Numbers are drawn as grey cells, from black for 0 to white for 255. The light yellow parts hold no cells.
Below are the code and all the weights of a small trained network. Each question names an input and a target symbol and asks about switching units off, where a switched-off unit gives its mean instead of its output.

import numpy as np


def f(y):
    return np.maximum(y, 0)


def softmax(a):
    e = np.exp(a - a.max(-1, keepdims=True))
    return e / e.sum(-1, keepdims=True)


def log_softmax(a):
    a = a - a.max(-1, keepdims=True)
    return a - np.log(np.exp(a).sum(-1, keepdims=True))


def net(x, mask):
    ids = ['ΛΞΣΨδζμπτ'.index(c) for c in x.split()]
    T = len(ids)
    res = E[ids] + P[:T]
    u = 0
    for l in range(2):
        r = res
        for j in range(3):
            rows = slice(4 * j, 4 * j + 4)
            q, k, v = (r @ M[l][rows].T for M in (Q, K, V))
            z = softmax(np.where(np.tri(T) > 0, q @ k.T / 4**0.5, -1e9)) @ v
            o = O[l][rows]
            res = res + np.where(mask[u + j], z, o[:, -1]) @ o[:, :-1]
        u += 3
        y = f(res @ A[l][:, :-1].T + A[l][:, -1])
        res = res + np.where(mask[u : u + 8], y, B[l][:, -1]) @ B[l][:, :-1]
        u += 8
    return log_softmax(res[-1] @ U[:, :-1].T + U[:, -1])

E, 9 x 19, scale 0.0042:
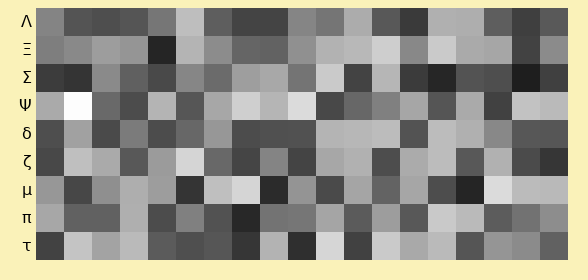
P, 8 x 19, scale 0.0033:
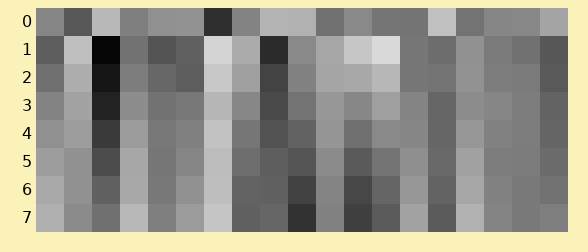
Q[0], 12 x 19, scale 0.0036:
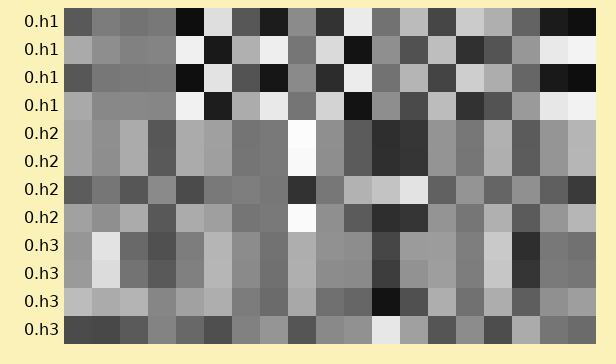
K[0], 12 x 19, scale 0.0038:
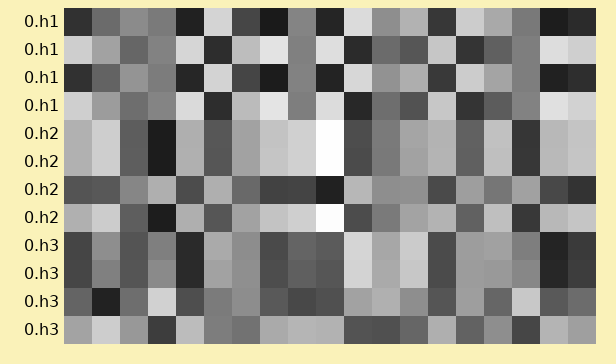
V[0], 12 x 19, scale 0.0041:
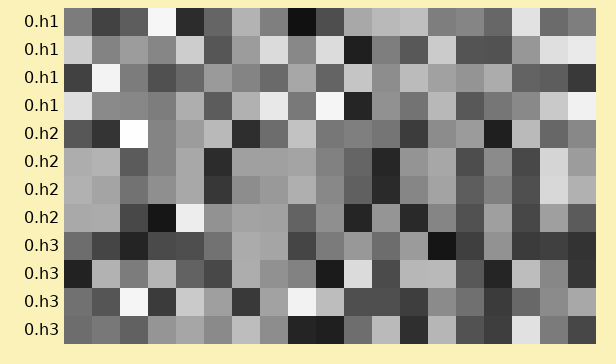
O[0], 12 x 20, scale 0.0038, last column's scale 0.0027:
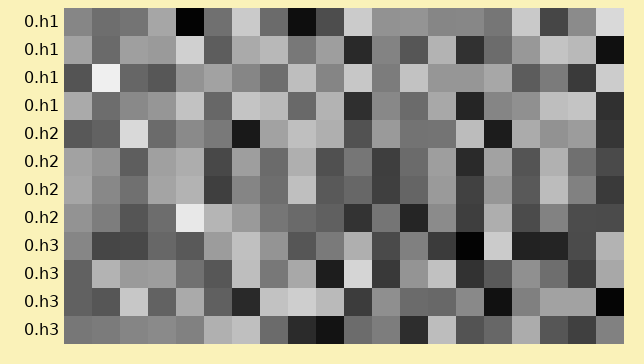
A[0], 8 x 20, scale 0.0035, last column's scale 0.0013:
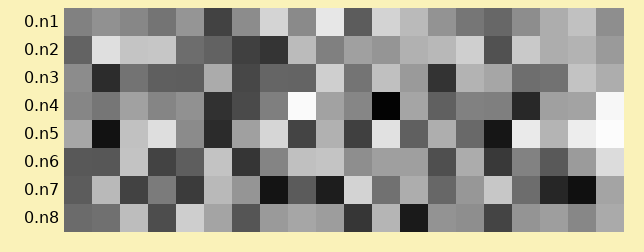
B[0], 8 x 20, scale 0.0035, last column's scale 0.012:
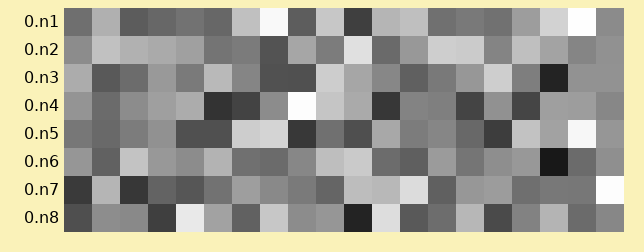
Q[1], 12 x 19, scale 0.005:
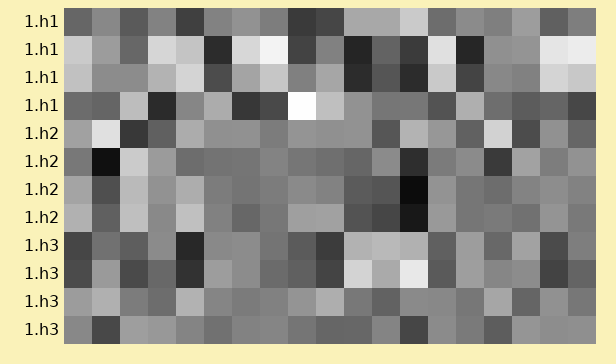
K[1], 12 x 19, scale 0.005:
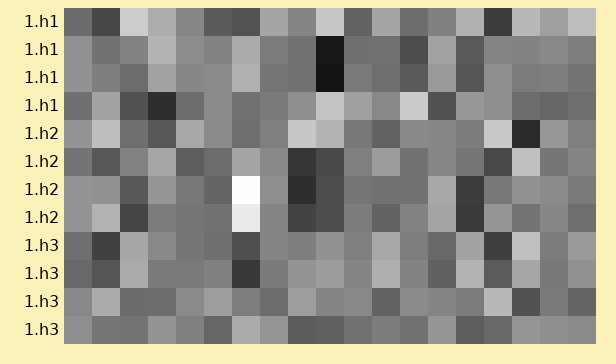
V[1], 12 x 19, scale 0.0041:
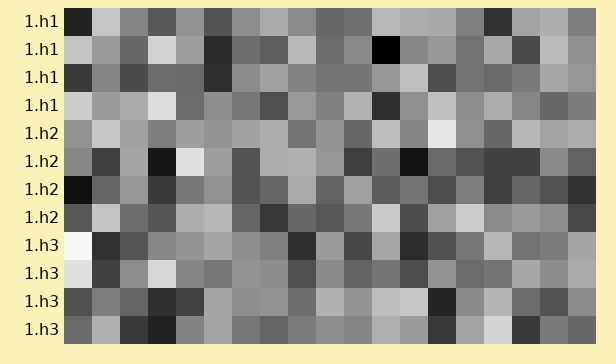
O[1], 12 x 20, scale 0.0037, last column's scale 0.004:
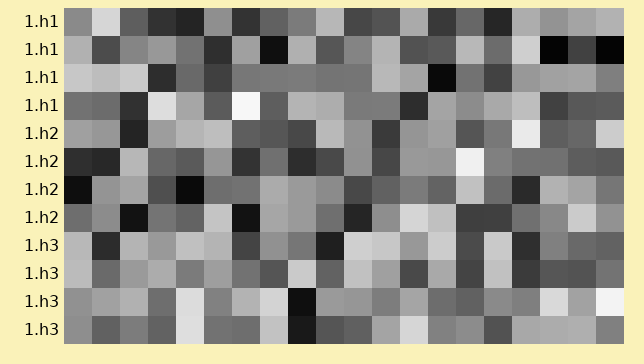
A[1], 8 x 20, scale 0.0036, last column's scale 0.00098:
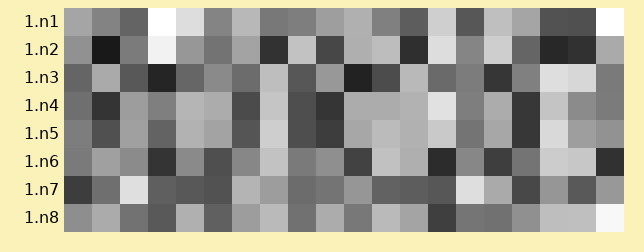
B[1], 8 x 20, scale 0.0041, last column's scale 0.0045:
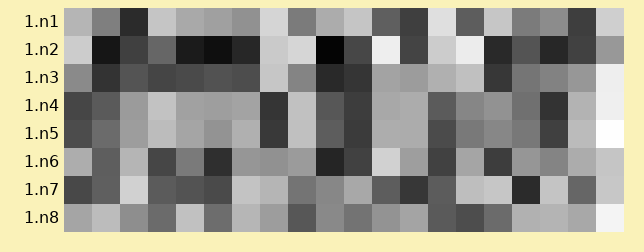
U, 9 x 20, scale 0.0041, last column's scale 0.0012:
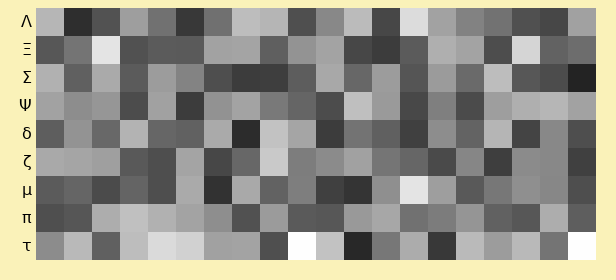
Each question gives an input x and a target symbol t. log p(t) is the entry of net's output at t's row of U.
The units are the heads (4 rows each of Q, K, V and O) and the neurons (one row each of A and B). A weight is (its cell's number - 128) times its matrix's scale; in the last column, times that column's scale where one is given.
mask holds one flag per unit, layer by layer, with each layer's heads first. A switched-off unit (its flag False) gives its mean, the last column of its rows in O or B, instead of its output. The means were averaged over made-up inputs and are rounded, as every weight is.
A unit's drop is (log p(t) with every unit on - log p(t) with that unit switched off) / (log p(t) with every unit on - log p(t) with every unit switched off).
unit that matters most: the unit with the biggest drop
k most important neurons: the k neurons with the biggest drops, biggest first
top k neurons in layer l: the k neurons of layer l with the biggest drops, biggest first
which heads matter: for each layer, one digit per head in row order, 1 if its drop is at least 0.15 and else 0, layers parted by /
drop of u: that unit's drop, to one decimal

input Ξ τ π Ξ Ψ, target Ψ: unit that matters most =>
1.h3
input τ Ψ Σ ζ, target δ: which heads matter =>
011 / 101
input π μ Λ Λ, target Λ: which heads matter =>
001 / 100
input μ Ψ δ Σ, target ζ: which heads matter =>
100 / 101
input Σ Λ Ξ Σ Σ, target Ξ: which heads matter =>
001 / 010
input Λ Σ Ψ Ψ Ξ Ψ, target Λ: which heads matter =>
110 / 111
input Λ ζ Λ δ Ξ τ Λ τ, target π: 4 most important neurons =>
1.n4; 1.n5; 0.n3; 0.n7
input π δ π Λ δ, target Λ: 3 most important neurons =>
0.n7; 1.n2; 0.n3
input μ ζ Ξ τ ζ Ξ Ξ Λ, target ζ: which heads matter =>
101 / 101
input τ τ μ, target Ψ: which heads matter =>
100 / 100
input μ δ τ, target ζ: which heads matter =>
100 / 101
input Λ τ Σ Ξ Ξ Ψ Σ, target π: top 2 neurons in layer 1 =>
1.n4; 1.n5
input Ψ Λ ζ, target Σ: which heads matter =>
101 / 110
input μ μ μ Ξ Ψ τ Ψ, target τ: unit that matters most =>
0.n7
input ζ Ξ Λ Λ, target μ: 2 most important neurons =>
0.n8; 1.n3
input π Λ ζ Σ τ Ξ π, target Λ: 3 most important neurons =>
0.n7; 1.n2; 0.n3
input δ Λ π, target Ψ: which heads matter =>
000 / 011
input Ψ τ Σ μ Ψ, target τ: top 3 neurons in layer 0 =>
0.n7; 0.n5; 0.n1
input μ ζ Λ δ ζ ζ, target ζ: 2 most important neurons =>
0.n5; 0.n7
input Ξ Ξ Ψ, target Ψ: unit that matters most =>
0.h1
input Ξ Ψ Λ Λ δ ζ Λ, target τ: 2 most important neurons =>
0.n7; 0.n3
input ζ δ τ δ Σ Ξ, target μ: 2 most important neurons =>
0.n8; 1.n3
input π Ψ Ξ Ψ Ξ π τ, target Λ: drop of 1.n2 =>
0.5
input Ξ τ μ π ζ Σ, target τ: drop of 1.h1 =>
0.6
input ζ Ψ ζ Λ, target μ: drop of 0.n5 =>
0.0
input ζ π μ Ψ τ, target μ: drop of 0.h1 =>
0.1
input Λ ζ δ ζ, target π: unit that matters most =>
0.h3
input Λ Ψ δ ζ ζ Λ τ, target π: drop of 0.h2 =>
0.2
